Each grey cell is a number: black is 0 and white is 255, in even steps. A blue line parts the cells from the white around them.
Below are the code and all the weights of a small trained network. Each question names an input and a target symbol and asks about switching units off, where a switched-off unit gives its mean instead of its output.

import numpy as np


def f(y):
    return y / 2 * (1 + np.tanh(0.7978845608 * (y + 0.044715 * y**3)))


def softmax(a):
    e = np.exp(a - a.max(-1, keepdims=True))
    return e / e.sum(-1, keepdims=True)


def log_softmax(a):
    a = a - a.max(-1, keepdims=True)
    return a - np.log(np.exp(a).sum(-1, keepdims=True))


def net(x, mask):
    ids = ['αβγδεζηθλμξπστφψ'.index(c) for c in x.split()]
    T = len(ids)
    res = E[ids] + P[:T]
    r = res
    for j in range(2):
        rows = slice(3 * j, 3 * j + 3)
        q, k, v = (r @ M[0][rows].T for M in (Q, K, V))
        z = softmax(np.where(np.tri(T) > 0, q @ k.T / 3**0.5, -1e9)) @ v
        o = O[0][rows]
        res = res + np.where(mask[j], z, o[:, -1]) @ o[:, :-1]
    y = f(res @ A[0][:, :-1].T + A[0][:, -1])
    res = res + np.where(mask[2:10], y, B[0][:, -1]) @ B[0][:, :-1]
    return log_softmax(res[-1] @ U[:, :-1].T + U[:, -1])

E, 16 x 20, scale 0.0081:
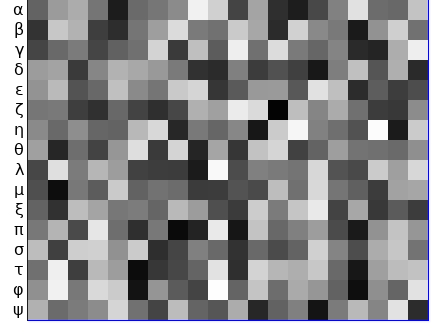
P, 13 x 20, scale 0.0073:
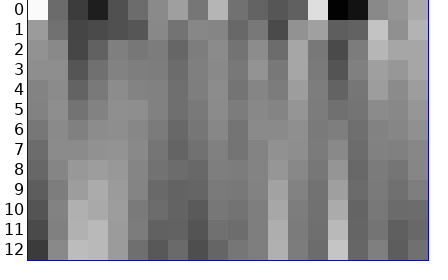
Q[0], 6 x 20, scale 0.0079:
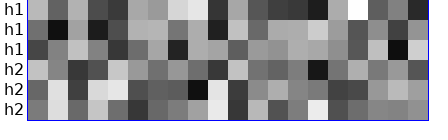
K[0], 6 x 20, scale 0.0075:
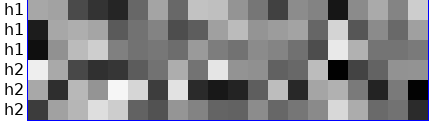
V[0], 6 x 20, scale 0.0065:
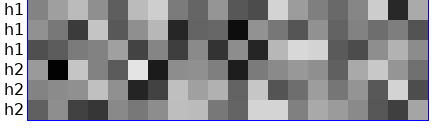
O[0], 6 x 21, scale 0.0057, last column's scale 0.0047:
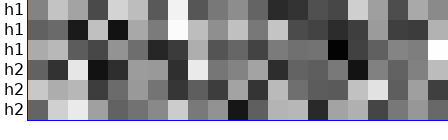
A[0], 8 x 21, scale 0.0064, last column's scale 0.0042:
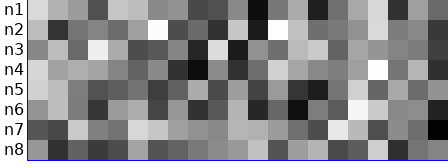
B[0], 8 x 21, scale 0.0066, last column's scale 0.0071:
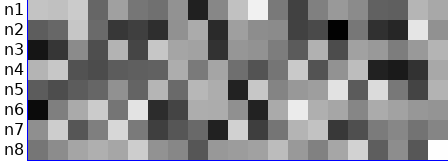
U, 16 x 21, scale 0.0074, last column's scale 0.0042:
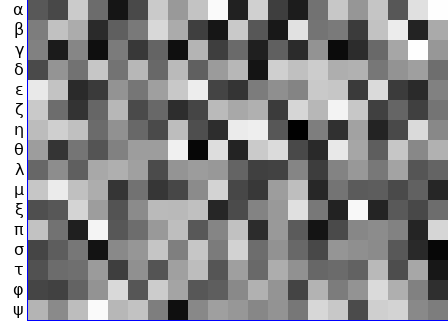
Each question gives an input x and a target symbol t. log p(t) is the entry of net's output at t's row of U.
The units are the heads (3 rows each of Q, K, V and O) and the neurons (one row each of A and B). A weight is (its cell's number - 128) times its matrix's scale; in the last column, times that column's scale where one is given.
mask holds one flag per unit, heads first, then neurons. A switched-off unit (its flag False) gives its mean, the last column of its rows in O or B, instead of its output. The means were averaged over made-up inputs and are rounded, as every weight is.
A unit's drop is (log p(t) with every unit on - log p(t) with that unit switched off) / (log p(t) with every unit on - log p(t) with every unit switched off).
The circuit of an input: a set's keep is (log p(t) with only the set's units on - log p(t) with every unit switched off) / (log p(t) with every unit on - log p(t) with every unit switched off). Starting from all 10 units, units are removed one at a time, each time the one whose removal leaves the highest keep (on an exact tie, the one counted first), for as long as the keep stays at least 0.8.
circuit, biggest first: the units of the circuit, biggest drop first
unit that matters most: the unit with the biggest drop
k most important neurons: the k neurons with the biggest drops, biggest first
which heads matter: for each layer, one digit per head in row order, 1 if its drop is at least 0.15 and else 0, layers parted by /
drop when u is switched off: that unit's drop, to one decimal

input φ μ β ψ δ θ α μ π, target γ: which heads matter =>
00
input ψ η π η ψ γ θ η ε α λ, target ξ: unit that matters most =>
n3
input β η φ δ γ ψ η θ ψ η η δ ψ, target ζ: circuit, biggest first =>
h1, n4, h2
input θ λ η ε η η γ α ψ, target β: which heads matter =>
11
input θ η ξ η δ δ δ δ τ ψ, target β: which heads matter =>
11
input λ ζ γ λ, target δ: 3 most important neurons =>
n6, n3, n4
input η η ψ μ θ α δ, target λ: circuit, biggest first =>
h2, h1, n6
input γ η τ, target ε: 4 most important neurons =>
n4, n3, n5, n8
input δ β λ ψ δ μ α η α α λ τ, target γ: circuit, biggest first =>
n3, n8
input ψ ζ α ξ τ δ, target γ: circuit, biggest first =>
h1, n2, h2
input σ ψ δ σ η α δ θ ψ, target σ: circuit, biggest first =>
h2, n8
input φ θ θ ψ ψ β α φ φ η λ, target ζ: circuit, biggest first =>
n4, h1
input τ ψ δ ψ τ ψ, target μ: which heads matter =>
01
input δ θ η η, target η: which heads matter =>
10
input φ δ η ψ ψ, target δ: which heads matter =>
01
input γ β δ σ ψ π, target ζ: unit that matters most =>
h2
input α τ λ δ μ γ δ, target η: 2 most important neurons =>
n2, n1
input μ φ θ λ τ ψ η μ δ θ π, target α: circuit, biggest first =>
h1, h2
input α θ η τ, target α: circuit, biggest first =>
h2, h1
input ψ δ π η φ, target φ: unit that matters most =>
n3
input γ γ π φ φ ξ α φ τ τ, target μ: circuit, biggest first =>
h2, n4
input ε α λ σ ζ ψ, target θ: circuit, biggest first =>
h2, n5
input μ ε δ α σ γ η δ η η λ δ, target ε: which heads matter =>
10
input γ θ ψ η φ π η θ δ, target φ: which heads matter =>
01
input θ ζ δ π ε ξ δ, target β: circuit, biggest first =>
h1, n7, h2
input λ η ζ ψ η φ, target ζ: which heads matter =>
11
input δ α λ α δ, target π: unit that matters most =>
h1
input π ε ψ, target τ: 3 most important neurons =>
n2, n6, n5
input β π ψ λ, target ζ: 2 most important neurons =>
n4, n8
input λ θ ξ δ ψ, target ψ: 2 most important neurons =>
n6, n5
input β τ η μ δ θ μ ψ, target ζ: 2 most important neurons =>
n4, n5
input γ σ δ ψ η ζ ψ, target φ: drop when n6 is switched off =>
0.0
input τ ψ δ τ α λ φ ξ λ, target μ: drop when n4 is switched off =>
0.2
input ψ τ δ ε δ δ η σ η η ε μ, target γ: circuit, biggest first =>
n8
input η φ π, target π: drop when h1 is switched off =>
0.7
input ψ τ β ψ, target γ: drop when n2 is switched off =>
1.1
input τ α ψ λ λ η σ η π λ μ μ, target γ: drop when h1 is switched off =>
0.2
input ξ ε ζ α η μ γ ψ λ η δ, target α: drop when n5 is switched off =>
0.9
